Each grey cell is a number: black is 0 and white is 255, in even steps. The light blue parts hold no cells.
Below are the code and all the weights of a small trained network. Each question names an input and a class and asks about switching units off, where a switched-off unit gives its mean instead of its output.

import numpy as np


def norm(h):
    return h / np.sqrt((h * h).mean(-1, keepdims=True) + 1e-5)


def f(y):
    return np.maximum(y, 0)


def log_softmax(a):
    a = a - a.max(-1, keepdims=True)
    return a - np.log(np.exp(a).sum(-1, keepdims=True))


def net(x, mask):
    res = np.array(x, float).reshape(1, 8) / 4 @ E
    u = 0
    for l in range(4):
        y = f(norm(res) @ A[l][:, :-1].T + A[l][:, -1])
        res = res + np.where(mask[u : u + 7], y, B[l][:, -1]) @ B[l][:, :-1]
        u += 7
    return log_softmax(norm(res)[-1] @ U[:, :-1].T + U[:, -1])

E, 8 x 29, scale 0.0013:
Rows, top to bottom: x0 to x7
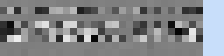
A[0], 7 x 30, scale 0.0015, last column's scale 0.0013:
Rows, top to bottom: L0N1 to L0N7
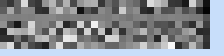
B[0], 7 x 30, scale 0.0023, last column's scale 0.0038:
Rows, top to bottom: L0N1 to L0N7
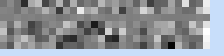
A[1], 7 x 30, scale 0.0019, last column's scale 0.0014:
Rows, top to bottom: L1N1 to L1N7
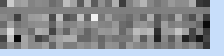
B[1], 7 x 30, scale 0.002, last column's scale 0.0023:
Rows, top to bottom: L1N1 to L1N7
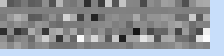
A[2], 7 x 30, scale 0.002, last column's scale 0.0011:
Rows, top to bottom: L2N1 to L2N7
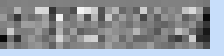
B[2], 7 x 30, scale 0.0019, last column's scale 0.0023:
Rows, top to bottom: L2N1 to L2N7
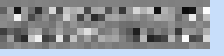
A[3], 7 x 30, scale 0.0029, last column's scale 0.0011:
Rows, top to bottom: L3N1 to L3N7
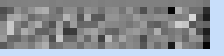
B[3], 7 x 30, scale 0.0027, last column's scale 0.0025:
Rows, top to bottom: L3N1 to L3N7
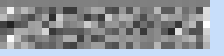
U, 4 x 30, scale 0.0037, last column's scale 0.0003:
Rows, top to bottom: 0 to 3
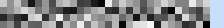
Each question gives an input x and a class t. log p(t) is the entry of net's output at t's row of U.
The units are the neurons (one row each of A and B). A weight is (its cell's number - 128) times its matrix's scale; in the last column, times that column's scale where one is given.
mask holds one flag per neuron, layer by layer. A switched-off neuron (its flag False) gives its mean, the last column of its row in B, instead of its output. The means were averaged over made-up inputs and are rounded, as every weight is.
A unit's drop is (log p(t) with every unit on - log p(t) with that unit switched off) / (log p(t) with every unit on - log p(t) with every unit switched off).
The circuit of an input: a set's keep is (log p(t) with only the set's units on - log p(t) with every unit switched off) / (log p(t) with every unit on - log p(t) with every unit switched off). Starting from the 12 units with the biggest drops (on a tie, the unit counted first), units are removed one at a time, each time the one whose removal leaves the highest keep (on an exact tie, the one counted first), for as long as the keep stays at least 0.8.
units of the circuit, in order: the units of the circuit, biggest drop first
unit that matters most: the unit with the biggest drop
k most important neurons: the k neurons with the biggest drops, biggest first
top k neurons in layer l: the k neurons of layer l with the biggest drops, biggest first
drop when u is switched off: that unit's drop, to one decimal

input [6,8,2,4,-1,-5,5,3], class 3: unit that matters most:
L1N6
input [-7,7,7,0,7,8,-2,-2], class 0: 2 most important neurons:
(L0N5; L3N3)
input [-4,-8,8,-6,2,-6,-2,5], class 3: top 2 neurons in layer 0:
(L0N5; L0N6)
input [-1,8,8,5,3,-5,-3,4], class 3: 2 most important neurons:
(L1N6; L0N5)
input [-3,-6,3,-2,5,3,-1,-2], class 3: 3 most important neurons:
(L2N2; L1N5; L3N4)
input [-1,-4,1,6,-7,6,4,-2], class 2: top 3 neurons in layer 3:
(L3N4; L3N6; L3N5)
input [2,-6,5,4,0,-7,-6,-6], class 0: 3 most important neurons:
(L0N2; L1N6; L0N4)
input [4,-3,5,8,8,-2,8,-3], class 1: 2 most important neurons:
(L0N6; L3N2)
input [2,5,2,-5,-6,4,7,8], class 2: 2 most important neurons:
(L0N6; L3N4)
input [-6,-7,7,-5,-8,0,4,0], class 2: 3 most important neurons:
(L1N5; L3N4; L0N2)
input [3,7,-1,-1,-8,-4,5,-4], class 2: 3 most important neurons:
(L1N5; L3N4; L2N2)
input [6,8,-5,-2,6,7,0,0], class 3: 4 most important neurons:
(L1N6; L0N2; L0N4; L2N3)
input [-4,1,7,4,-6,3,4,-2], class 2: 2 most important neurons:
(L0N7; L3N4)
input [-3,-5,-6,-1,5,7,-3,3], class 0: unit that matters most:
L0N5
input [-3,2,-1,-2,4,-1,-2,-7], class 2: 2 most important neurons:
(L0N1; L0N6)
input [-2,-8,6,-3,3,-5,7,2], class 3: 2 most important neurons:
(L2N2; L0N5)
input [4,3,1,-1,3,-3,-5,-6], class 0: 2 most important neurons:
(L0N4; L1N5)
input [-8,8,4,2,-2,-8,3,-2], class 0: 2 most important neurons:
(L0N4; L2N3)
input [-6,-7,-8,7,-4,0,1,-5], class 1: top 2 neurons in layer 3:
(L3N2; L3N7)
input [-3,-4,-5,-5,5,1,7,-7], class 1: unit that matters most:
L0N7
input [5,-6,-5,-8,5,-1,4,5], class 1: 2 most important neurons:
(L0N7; L3N5)
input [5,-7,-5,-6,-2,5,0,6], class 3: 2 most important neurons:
(L2N2; L0N6)
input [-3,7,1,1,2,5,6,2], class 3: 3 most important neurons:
(L1N6; L0N2; L0N4)
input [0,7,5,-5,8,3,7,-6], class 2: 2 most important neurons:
(L0N1; L2N6)
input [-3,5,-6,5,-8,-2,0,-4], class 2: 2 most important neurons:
(L0N7; L3N4)
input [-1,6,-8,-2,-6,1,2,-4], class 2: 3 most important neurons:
(L1N5; L3N4; L2N2)
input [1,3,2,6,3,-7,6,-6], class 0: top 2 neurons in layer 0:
(L0N4; L0N7)
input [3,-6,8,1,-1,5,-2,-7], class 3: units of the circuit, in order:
(L2N2)
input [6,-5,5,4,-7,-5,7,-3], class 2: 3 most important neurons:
(L0N5; L1N5; L3N4)
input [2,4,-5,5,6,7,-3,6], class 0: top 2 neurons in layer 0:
(L0N5; L0N7)
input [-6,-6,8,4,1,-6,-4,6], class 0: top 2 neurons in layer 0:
(L0N2; L0N4)
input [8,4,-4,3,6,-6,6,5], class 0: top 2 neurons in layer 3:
(L3N6; L3N4)
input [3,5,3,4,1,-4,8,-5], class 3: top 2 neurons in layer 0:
(L0N5; L0N7)
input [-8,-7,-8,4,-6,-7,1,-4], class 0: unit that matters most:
L0N2
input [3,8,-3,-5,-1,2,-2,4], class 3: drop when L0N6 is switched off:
0.1
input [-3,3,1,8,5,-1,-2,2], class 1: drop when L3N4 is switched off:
0.0
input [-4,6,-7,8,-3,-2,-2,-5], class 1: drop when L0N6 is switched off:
0.1
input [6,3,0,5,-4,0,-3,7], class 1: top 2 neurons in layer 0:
(L0N6; L0N1)
